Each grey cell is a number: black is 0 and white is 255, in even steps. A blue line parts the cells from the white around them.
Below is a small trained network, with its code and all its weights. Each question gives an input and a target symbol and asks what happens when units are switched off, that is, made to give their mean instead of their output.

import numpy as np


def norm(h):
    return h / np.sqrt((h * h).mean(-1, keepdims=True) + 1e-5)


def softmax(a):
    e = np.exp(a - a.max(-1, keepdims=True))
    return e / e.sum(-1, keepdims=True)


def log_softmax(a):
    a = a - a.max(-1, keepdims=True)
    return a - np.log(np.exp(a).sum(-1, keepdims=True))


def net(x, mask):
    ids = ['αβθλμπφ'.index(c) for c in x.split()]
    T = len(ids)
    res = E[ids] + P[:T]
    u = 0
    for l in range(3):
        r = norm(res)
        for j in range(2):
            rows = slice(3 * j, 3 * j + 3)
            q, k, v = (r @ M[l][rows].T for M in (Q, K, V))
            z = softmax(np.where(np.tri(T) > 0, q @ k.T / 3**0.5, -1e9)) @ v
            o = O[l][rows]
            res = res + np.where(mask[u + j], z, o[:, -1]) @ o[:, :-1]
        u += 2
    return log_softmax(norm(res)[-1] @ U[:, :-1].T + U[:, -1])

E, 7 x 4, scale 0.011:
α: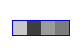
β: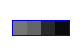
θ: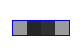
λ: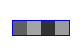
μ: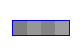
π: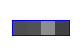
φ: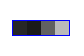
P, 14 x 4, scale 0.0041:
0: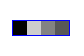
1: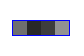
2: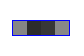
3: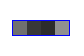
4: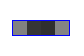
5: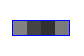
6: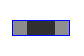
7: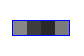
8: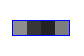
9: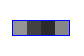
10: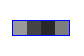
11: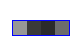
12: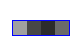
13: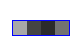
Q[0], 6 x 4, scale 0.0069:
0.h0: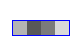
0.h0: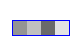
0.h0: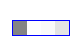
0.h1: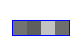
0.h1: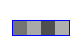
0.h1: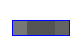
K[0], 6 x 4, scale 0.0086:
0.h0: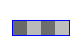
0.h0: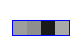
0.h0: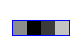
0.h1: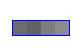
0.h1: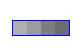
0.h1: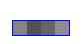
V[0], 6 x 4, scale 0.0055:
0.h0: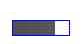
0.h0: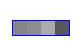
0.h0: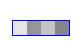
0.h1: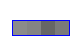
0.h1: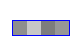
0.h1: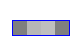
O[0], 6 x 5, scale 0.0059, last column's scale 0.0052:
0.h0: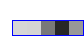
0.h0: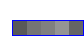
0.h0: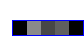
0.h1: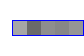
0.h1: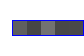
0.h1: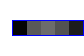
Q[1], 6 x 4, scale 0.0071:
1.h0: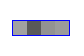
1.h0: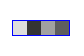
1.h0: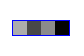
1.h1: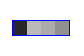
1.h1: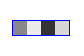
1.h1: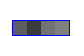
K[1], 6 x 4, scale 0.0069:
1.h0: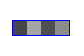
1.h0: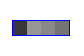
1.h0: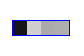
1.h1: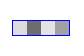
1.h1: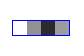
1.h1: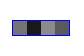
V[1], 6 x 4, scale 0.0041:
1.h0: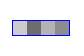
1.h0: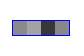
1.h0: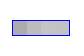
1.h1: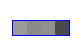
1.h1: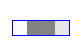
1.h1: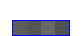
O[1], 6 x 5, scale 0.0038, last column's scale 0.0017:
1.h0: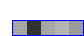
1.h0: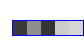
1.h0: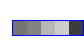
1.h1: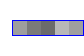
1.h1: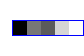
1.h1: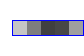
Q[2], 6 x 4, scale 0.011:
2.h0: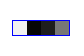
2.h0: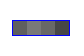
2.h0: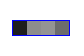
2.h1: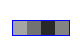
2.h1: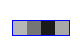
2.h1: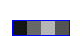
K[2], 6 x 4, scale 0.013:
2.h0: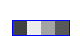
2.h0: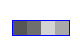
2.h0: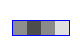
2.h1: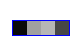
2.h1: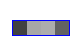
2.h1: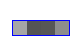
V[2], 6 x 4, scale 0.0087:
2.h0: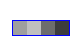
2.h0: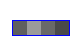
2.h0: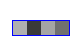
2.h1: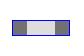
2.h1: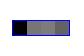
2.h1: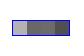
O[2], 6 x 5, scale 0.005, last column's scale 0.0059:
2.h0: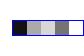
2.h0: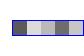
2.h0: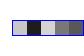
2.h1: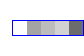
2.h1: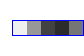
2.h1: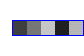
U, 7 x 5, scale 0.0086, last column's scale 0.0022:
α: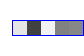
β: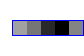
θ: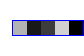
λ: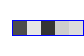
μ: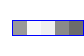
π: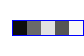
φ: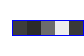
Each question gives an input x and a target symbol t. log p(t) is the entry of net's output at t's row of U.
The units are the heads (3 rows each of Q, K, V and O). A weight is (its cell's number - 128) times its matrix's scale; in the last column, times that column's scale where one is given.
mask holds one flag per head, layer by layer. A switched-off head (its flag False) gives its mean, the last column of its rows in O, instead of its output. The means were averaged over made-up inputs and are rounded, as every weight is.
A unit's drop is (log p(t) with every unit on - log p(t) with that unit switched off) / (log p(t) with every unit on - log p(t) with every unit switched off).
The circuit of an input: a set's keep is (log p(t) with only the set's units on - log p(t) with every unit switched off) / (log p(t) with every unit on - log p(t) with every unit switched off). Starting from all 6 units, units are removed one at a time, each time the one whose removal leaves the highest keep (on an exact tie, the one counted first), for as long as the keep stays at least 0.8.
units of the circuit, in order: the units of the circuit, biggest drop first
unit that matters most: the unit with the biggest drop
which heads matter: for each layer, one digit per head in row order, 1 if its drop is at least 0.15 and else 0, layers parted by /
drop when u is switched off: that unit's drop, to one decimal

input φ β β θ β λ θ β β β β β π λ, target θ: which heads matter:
10 / 01 / 10
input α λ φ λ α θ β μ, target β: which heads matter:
11 / 00 / 01
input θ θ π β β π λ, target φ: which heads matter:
00 / 00 / 11
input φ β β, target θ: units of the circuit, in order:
[0.h0, 2.h0, 1.h1, 2.h1]
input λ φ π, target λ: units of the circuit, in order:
[2.h0, 1.h0]
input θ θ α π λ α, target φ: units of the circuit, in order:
[2.h1, 1.h1]
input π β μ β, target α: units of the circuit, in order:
[2.h0, 2.h1]
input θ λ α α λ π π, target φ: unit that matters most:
2.h0
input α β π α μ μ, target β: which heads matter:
10 / 00 / 01
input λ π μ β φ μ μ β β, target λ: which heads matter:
10 / 00 / 11
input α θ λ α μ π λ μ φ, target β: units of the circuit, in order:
[0.h0, 2.h1]
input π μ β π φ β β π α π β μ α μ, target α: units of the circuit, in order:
[2.h0, 1.h0]
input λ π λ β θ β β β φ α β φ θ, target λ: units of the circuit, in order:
[2.h0, 0.h1]
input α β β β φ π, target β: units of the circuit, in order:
[0.h0, 2.h1, 2.h0]
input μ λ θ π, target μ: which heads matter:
01 / 01 / 11
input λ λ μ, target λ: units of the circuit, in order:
[2.h0]
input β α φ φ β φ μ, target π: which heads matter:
00 / 01 / 11
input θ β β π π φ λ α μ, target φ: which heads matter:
01 / 01 / 11
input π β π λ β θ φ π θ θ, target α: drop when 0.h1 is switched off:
0.1
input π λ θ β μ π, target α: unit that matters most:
1.h1
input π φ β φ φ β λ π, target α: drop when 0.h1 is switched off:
0.2
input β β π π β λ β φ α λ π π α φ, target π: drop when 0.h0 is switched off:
-0.1
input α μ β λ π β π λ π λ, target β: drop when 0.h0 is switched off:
1.4
